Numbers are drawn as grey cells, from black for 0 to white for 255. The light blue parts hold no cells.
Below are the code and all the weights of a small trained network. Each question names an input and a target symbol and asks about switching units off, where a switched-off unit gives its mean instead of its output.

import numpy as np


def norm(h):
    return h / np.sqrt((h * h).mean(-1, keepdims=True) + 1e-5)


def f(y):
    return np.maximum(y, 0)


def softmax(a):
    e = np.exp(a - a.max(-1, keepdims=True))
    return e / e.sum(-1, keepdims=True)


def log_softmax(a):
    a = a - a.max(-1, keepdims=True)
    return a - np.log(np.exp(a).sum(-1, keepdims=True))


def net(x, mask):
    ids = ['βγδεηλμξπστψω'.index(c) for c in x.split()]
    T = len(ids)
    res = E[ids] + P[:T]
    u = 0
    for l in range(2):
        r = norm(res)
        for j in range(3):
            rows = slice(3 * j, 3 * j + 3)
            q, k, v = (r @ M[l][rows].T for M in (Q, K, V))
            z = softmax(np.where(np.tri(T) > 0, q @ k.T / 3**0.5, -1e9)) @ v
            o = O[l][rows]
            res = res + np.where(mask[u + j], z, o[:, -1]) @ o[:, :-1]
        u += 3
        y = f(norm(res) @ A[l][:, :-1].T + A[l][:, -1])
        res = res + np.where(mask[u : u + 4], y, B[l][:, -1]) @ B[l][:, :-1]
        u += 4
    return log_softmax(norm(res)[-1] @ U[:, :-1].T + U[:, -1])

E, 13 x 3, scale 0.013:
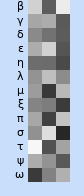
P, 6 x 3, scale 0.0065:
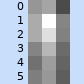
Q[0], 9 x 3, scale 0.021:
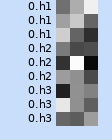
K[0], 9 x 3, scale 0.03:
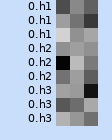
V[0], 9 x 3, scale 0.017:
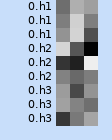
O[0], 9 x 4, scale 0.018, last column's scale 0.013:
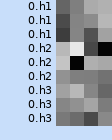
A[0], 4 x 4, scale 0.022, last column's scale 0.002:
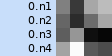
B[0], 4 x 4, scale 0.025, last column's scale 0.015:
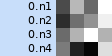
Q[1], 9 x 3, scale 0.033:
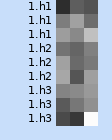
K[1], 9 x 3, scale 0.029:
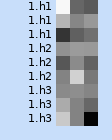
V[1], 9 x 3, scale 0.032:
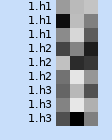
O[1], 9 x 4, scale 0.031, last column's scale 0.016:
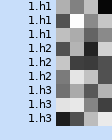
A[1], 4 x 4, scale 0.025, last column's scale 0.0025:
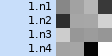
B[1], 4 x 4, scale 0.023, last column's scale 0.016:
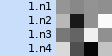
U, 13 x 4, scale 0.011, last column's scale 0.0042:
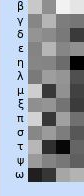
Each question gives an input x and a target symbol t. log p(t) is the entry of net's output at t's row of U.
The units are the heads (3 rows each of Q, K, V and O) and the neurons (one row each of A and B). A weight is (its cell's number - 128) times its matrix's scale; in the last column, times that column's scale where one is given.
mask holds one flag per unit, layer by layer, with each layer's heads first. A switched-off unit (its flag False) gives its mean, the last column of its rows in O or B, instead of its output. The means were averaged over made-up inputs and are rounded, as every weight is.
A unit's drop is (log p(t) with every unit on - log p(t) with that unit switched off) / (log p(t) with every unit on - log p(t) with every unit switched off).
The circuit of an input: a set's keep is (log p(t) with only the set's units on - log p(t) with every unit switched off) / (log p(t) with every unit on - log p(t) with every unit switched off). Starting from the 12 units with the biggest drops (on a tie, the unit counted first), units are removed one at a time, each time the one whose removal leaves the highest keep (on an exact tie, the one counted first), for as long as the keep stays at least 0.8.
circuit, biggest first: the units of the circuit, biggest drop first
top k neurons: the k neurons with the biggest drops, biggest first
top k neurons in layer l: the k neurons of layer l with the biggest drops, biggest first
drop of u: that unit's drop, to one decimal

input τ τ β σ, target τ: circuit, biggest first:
(0.h2, 0.n4, 0.n1, 1.h2)
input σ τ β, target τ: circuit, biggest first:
(0.h2, 0.n4, 1.h2)
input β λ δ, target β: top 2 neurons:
(0.n4, 0.n3)
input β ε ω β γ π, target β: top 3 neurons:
(0.n4, 0.n2, 0.n3)
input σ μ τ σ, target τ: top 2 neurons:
(0.n4, 0.n1)
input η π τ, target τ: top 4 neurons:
(0.n4, 0.n1, 1.n4, 0.n2)
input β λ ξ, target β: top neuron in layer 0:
(0.n4)
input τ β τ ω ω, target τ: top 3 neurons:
(0.n4, 0.n2, 0.n3)
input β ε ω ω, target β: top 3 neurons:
(0.n4, 0.n2, 0.n3)
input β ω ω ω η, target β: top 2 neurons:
(0.n4, 0.n2)
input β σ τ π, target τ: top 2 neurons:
(0.n1, 1.n4)
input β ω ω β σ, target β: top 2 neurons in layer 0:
(0.n4, 0.n2)
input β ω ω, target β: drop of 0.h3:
0.6
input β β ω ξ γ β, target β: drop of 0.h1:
0.6
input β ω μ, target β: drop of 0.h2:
0.2
